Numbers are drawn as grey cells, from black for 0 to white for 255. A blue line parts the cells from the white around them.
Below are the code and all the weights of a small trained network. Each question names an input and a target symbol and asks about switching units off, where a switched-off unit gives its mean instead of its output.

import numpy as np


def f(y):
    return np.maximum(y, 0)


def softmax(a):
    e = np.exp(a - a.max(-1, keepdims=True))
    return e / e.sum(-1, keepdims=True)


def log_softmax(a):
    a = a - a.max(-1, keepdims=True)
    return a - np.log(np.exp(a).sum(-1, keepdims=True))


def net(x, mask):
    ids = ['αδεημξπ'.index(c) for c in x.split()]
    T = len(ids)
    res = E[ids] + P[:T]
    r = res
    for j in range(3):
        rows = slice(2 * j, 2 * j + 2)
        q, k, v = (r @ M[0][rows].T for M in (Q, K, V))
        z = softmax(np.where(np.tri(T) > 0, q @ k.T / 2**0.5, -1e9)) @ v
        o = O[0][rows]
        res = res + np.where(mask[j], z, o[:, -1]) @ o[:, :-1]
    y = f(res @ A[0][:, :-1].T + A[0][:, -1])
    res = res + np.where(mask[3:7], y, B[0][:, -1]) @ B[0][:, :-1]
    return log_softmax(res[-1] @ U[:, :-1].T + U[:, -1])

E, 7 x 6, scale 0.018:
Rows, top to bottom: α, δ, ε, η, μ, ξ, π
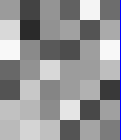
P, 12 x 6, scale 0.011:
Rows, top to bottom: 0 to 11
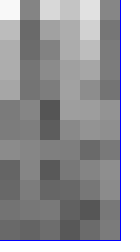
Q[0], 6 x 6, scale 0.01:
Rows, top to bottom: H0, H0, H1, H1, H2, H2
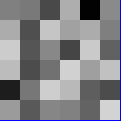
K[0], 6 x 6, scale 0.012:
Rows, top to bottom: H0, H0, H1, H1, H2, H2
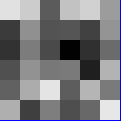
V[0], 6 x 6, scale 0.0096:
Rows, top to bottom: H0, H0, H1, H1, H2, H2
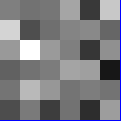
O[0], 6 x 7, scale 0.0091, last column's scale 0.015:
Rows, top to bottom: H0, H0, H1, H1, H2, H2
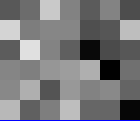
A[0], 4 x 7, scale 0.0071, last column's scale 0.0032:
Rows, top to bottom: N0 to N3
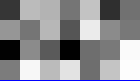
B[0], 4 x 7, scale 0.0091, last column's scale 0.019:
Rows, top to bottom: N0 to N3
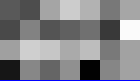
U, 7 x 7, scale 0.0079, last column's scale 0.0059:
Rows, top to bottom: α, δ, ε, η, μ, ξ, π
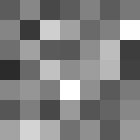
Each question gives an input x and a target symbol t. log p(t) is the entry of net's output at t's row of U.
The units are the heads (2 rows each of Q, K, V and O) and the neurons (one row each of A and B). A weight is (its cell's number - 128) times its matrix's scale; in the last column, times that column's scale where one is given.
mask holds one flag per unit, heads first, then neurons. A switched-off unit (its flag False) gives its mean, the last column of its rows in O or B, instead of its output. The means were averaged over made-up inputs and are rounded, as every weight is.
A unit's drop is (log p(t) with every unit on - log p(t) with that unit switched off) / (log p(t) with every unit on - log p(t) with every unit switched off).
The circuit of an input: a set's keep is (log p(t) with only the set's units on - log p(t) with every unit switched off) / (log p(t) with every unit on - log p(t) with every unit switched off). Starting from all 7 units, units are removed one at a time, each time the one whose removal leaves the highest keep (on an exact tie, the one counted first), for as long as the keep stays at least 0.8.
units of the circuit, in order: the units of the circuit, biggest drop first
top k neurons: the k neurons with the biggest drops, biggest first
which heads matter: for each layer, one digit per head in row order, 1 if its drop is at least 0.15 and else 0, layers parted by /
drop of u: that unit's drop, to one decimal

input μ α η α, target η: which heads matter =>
101
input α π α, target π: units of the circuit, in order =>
[H1, H2, N2]
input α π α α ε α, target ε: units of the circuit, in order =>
[H1, N0]
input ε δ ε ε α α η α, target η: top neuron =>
[N2]
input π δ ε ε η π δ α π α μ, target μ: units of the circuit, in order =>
[N1, H2]
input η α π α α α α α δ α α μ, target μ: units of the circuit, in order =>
[H2, H1]
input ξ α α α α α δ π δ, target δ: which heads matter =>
001
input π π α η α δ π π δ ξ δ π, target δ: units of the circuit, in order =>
[H0, H2]
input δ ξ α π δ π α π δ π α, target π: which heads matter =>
010
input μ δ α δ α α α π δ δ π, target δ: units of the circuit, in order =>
[H0, H1]
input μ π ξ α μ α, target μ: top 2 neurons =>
[N0, N3]
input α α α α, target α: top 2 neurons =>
[N1, N2]
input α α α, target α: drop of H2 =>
0.1
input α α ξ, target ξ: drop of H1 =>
0.5
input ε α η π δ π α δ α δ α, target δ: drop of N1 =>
-0.2
